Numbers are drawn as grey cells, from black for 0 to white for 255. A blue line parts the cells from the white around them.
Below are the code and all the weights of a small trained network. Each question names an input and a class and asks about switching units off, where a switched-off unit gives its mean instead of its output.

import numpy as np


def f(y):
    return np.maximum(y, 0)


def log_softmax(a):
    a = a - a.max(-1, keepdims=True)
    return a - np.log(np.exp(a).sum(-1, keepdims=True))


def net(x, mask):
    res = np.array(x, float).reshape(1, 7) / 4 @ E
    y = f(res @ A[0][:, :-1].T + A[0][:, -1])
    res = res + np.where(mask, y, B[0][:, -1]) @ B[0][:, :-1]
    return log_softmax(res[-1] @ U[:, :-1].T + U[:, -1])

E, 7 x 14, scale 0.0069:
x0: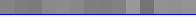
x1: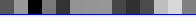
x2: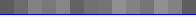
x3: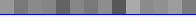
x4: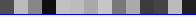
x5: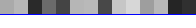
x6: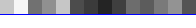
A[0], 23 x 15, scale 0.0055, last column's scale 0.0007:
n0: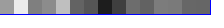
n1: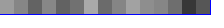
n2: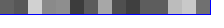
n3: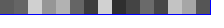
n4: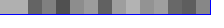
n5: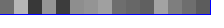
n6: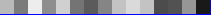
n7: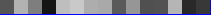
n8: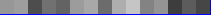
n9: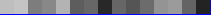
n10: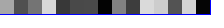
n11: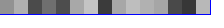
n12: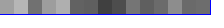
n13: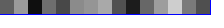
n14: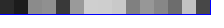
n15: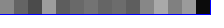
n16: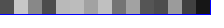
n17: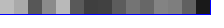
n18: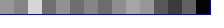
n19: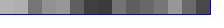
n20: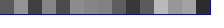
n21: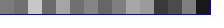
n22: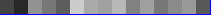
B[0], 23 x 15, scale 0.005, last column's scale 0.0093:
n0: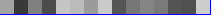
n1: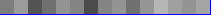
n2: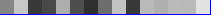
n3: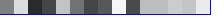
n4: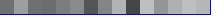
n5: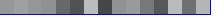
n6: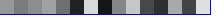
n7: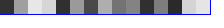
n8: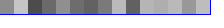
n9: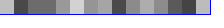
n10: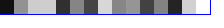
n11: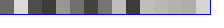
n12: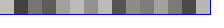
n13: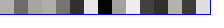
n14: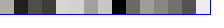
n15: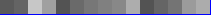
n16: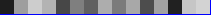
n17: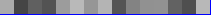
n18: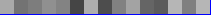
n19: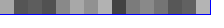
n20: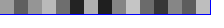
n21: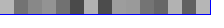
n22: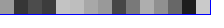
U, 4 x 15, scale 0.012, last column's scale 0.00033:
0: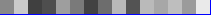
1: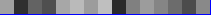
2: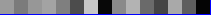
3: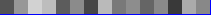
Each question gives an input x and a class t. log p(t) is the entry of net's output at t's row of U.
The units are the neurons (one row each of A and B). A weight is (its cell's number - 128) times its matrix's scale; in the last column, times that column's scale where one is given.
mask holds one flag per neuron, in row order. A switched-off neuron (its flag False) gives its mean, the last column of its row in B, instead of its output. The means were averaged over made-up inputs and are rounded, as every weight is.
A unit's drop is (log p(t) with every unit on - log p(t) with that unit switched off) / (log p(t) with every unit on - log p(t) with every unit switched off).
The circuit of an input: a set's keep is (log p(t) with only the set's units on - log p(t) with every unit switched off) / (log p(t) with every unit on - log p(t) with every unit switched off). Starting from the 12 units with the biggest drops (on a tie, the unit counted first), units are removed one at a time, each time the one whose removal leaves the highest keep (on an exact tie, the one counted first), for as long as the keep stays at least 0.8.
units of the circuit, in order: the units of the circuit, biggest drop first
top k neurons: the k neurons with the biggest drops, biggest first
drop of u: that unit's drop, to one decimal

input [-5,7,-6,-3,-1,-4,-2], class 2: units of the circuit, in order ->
n13
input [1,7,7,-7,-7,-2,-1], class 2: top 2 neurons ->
n13; n20
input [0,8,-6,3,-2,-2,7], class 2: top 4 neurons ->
n13; n20; n14; n5
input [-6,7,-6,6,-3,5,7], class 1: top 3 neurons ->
n0; n9; n17
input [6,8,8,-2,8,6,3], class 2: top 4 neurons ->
n13; n10; n5; n20
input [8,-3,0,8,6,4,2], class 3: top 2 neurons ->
n7; n16
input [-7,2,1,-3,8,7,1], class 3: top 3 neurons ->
n7; n16; n3
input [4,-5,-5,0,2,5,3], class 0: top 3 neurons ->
n11; n13; n8
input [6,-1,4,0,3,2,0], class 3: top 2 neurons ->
n3; n2
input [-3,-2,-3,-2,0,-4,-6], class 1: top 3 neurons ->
n14; n22; n11
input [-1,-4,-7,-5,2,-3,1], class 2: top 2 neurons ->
n6; n11
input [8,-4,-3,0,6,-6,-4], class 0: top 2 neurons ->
n3; n10
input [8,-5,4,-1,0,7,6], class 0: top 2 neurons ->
n11; n8
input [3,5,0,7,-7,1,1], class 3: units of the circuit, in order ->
n10
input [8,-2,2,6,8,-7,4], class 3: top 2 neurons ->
n7; n16
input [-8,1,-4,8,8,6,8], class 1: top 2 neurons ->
n0; n10
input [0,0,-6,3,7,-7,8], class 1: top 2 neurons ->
n0; n12
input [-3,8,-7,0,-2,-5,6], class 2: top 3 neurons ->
n13; n20; n14
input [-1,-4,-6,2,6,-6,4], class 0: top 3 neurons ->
n3; n10; n2
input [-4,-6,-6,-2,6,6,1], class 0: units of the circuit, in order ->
n11
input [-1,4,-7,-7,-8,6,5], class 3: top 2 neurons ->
n10; n3
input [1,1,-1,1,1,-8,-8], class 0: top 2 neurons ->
n3; n2
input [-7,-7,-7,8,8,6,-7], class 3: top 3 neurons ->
n7; n16; n13
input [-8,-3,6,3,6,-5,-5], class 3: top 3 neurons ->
n7; n16; n11
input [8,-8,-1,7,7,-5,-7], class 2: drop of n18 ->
0.2
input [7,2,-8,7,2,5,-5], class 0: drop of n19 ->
0.1
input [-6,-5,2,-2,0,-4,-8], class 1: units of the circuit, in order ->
n14
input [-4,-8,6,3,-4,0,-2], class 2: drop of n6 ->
0.1
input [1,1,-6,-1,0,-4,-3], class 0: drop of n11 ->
0.0
